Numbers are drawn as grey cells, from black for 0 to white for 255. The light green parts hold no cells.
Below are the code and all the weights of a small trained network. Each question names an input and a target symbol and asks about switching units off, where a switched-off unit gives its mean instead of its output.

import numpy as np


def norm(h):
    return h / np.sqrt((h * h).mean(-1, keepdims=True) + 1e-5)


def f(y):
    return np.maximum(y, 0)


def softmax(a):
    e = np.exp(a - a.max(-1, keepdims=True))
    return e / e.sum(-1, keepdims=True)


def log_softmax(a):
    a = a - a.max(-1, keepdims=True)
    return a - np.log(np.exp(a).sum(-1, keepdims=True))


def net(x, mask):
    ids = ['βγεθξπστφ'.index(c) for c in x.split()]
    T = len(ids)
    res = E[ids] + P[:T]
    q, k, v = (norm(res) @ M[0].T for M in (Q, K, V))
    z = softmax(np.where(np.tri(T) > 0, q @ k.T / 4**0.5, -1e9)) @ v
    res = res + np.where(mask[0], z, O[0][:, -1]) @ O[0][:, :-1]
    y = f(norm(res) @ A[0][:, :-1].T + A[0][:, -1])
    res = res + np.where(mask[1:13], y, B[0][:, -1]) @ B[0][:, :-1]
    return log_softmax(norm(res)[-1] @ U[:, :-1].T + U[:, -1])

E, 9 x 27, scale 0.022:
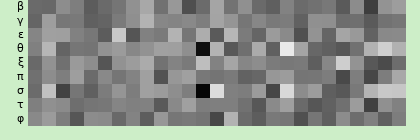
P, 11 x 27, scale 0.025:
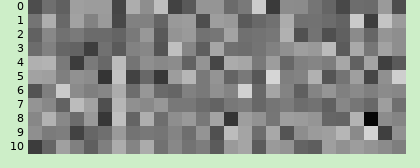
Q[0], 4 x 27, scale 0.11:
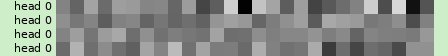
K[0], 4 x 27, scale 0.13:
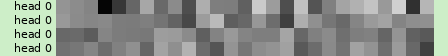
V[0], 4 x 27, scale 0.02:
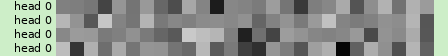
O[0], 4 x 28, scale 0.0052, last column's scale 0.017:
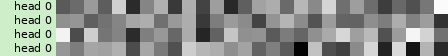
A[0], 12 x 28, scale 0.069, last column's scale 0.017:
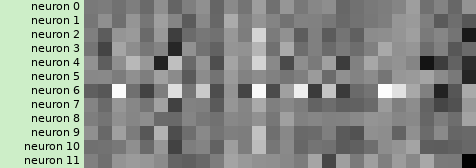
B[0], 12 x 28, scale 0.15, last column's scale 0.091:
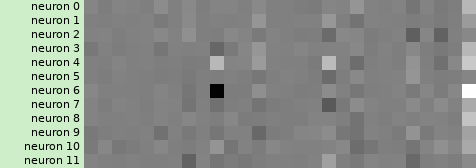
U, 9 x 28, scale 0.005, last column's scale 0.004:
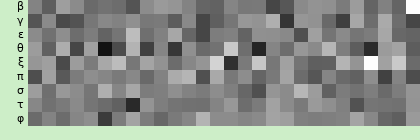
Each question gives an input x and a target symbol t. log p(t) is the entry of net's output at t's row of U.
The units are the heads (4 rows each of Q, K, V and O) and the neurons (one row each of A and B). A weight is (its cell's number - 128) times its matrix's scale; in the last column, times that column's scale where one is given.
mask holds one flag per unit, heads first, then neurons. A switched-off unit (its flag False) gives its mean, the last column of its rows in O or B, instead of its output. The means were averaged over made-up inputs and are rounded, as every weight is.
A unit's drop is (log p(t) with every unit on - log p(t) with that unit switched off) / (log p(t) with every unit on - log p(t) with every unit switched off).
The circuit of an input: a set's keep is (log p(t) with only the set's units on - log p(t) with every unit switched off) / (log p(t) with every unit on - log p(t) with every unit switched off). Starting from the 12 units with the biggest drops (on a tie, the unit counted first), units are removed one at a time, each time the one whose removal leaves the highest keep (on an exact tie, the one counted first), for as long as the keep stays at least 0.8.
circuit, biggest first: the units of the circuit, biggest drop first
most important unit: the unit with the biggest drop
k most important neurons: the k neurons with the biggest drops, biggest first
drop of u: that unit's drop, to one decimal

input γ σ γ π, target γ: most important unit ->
neuron 9
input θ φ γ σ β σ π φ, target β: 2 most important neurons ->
neuron 6; neuron 4
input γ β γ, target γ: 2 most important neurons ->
neuron 9; neuron 6
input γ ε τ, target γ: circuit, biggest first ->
neuron 9; head 0; neuron 6; neuron 4
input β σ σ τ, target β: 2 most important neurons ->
neuron 6; neuron 4
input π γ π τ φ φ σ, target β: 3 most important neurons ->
neuron 5; neuron 6; neuron 4
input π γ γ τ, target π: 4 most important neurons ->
neuron 2; neuron 6; neuron 10; neuron 9
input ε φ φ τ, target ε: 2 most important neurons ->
neuron 3; neuron 6
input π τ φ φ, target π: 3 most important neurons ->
neuron 2; neuron 6; neuron 10
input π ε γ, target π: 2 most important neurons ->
neuron 2; neuron 6
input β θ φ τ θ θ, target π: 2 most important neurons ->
neuron 7; neuron 6
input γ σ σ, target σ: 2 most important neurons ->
neuron 6; neuron 4
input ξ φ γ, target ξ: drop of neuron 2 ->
0.0
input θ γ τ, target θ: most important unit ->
neuron 8
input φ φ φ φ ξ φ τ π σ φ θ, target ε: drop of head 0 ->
0.6
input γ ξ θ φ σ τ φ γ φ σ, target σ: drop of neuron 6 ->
0.6
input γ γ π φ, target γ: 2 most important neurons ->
neuron 9; neuron 6
